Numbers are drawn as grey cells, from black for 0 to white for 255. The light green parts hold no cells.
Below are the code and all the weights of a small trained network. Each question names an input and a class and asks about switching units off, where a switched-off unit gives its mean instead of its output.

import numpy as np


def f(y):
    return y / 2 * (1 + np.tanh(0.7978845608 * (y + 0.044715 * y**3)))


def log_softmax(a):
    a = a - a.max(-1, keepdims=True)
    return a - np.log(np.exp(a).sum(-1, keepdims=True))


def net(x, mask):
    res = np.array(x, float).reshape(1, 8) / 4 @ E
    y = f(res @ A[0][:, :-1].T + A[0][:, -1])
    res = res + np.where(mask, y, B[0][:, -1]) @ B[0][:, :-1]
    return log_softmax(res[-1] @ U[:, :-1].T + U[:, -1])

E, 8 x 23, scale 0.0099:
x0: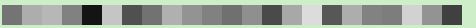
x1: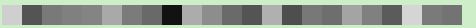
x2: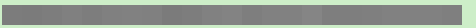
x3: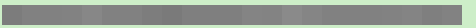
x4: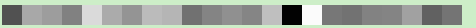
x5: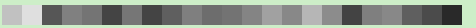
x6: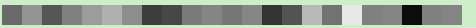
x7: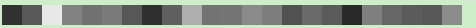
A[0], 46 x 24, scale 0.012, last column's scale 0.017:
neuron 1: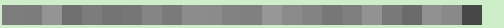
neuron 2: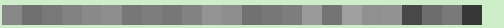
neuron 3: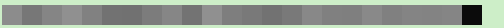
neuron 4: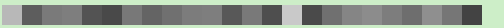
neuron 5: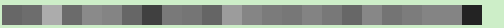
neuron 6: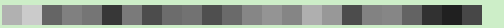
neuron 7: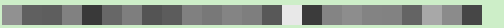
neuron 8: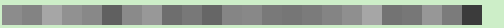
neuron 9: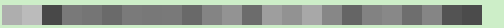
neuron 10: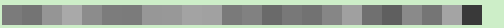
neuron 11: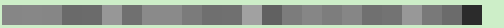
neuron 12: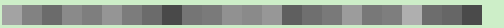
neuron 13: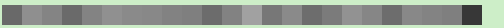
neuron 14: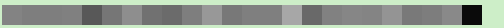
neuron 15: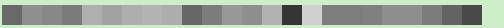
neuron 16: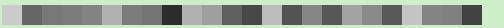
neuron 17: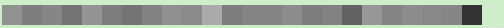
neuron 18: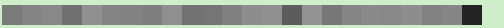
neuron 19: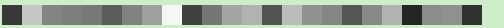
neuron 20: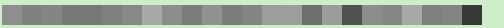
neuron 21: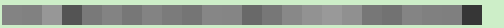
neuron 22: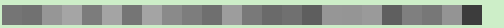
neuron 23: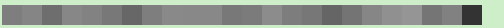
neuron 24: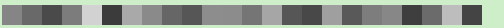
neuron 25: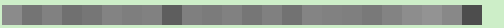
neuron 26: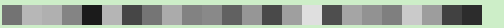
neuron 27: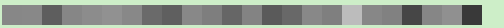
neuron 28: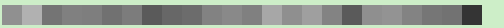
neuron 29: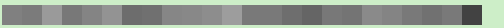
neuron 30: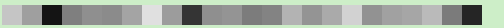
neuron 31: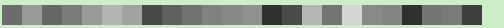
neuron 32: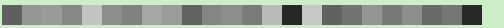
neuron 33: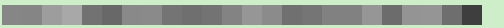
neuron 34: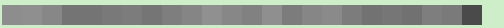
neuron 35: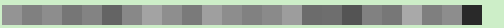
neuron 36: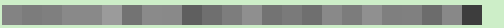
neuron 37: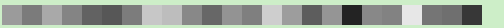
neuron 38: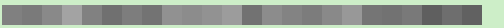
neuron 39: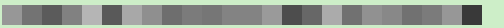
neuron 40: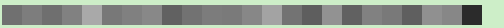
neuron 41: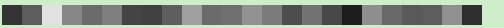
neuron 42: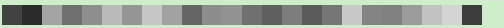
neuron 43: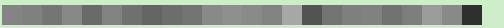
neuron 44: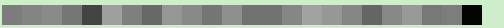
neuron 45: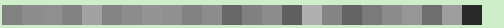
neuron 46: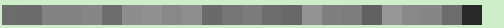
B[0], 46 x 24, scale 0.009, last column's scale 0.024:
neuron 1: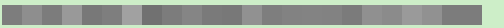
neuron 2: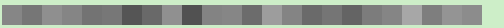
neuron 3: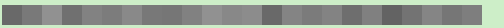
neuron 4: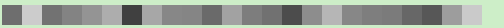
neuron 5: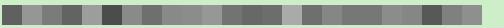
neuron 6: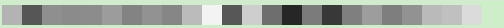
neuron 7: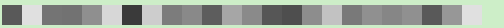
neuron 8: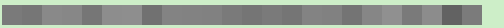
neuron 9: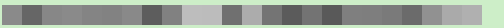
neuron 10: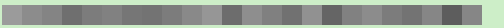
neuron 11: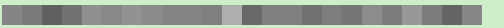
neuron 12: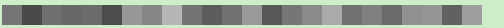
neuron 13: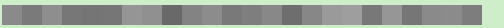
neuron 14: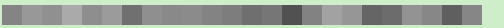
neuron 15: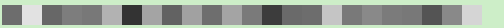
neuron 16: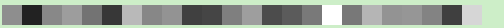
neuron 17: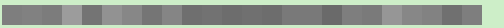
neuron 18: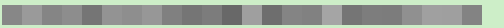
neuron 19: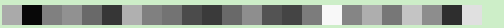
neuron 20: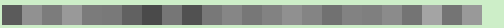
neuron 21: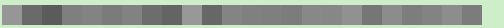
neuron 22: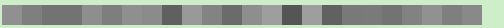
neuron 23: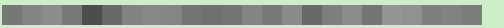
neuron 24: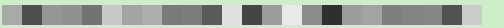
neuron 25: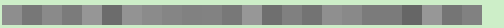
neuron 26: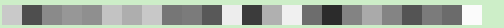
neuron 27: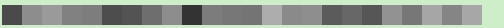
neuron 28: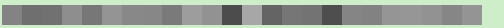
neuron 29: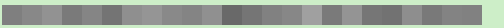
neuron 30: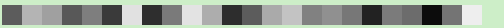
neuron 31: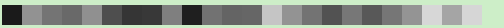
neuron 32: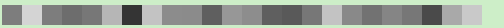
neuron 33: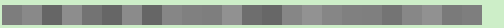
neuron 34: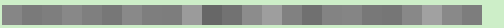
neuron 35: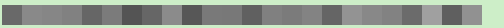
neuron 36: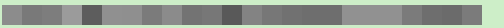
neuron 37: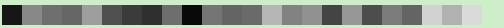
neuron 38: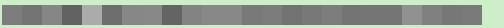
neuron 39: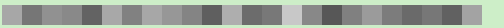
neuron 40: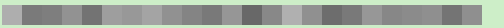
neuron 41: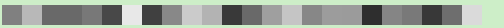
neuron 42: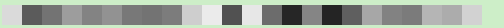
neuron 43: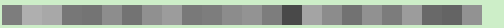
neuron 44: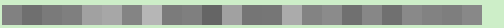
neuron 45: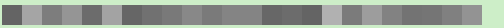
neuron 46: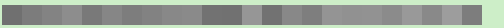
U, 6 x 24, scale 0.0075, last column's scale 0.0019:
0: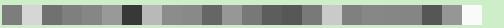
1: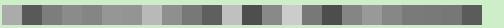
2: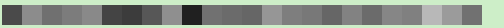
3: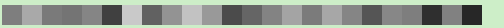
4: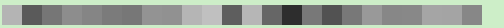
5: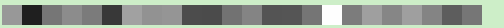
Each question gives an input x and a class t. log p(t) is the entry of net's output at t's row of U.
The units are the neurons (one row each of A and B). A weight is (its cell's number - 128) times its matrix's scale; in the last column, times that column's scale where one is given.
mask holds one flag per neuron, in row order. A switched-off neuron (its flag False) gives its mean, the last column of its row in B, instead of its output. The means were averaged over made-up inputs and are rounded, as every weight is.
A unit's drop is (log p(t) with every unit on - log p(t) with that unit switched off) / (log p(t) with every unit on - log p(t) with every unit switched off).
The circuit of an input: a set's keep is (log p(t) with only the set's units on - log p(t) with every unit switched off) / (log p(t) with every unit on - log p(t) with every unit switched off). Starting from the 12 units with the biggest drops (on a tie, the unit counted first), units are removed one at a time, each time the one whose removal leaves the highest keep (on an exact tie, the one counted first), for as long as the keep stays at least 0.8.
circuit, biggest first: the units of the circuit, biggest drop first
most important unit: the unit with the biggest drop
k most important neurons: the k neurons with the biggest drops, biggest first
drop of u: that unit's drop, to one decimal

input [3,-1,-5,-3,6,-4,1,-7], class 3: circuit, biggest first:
[neuron 30]
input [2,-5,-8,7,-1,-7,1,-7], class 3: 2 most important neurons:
[neuron 30; neuron 6]
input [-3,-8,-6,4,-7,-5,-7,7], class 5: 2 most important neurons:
[neuron 19; neuron 30]
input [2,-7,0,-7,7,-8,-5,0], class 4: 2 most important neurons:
[neuron 42; neuron 7]
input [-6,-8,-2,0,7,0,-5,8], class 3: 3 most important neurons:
[neuron 41; neuron 16; neuron 7]
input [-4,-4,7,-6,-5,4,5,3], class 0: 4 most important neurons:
[neuron 7; neuron 37; neuron 26; neuron 4]
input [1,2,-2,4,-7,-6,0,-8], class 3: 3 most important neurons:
[neuron 30; neuron 15; neuron 32]
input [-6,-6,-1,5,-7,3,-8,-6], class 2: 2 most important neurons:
[neuron 37; neuron 15]
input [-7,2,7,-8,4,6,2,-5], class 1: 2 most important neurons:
[neuron 24; neuron 39]
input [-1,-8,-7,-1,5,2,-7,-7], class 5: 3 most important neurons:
[neuron 19; neuron 31; neuron 41]
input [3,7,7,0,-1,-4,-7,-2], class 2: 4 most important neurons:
[neuron 37; neuron 19; neuron 20; neuron 35]
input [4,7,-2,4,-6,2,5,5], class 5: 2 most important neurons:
[neuron 16; neuron 15]
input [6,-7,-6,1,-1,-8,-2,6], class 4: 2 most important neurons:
[neuron 42; neuron 30]
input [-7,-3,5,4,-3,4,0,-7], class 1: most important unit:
neuron 24
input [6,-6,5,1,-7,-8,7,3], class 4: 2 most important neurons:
[neuron 42; neuron 15]
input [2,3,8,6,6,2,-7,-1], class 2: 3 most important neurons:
[neuron 37; neuron 7; neuron 4]
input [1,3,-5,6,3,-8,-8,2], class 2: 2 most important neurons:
[neuron 37; neuron 6]
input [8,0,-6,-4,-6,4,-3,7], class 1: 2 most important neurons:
[neuron 26; neuron 30]
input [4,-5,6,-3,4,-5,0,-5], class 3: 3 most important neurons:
[neuron 30; neuron 6; neuron 16]
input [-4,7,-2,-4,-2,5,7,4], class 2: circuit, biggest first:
[neuron 31]
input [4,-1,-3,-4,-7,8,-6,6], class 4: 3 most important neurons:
[neuron 6; neuron 15; neuron 32]
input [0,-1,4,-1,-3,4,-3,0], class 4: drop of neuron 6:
0.5
